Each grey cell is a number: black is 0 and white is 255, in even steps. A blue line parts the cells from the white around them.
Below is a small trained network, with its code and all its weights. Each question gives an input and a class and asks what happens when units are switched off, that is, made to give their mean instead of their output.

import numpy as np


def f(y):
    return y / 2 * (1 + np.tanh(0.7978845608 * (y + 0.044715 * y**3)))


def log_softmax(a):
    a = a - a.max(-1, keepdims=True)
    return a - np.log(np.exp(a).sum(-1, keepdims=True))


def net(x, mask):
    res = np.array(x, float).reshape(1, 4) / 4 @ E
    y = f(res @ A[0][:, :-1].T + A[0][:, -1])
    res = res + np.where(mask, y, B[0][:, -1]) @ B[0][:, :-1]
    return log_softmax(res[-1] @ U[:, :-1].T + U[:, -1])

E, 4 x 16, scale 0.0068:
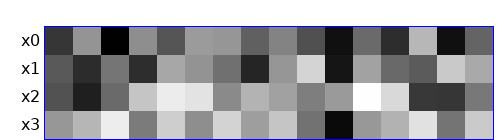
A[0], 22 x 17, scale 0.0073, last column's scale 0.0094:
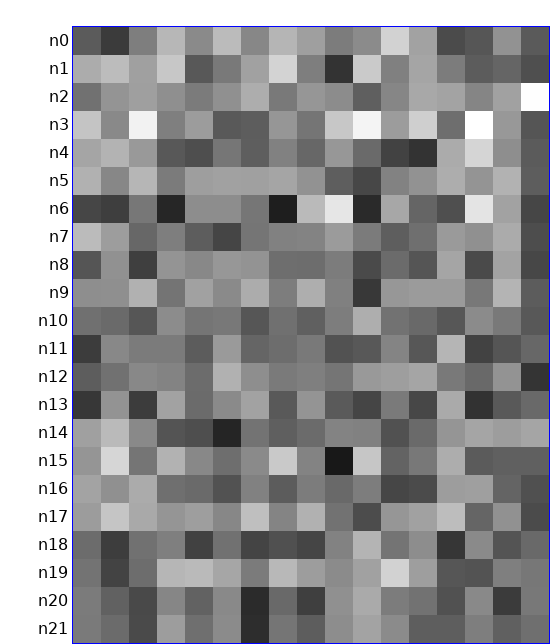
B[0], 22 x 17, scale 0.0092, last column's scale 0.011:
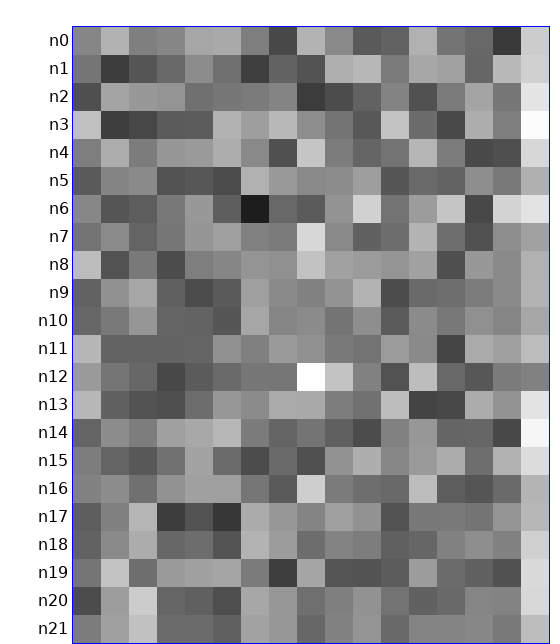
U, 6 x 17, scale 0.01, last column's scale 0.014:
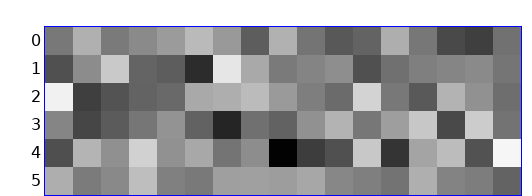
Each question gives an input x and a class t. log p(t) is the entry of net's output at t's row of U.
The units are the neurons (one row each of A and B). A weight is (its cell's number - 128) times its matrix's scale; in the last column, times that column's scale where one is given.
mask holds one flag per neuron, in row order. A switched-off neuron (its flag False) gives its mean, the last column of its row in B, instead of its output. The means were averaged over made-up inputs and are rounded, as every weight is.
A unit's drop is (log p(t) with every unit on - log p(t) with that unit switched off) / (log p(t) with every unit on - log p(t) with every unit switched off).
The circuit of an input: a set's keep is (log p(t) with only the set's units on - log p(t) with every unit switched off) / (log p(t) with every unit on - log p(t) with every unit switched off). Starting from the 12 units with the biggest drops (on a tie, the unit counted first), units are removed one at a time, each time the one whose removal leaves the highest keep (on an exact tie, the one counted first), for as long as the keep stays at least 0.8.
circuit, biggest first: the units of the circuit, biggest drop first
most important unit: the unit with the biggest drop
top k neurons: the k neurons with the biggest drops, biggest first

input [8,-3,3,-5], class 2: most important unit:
n13
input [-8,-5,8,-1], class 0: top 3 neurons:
(n19 n0 n13)
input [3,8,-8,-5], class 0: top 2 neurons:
(n4 n14)
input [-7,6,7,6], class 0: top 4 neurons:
(n19 n0 n13 n11)
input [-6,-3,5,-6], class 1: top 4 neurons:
(n20 n18 n13 n21)
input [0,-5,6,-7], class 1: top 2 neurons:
(n20 n18)
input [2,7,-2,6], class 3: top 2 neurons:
(n6 n20)
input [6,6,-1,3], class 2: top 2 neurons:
(n13 n8)
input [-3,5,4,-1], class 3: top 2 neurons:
(n6 n14)
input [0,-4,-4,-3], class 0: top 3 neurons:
(n6 n14 n4)
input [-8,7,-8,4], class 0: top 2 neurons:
(n4 n14)
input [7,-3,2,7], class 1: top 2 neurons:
(n17 n3)
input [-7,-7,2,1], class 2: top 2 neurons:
(n3 n6)
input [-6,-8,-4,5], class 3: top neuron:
(n1)
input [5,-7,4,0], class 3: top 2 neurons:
(n15 n1)
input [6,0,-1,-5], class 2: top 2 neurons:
(n13 n11)
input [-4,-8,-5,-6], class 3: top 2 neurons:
(n1 n15)
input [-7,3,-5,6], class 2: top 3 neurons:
(n3 n20 n18)
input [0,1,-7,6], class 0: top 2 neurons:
(n4 n14)
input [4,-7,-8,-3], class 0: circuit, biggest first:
(n4)
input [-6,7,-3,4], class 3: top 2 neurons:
(n6 n13)
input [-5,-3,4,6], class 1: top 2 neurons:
(n17 n5)
